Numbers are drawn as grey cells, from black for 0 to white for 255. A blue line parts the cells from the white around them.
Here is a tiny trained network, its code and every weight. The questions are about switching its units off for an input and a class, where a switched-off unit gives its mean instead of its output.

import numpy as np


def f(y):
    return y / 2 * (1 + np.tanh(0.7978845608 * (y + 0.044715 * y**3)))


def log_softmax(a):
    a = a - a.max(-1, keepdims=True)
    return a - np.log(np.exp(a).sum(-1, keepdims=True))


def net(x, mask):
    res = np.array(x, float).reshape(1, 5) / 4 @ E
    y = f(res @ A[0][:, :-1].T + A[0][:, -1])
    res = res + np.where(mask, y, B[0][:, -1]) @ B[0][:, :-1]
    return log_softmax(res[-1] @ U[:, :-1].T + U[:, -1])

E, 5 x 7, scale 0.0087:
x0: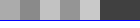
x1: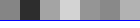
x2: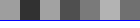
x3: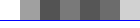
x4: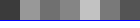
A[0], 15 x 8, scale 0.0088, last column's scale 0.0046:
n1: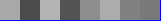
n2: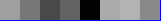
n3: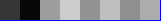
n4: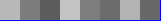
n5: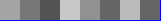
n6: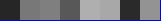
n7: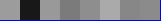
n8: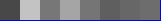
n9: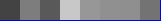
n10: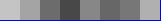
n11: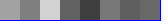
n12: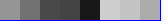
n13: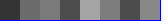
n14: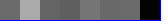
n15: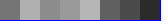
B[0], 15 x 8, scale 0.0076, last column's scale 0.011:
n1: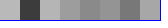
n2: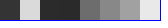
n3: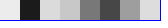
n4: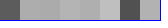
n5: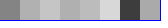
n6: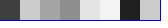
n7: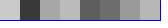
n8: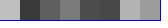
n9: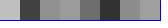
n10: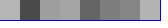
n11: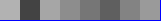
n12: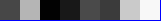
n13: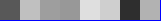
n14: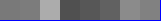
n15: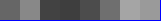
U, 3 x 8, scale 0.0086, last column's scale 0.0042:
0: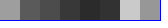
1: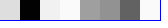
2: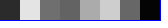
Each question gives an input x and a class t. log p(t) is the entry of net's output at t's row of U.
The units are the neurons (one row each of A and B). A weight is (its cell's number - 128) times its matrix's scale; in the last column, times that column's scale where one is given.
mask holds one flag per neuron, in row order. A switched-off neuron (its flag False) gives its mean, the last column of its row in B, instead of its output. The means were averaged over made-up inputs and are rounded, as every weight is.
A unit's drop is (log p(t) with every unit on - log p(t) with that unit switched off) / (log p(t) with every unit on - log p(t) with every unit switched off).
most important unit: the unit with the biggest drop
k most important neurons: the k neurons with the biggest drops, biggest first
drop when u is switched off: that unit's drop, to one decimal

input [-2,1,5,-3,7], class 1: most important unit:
n3
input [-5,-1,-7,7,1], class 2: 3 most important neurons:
n5; n4; n3
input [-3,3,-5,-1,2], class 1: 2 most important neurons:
n12; n2
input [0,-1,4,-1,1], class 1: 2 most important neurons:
n2; n12
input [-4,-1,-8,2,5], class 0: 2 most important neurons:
n8; n6
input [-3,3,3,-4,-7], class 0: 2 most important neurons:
n12; n6
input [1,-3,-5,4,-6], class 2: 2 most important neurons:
n3; n4
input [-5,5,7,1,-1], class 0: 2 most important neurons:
n12; n2
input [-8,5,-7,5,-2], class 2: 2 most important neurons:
n5; n4
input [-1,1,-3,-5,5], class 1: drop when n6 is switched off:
-0.1
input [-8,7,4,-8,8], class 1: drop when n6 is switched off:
0.0
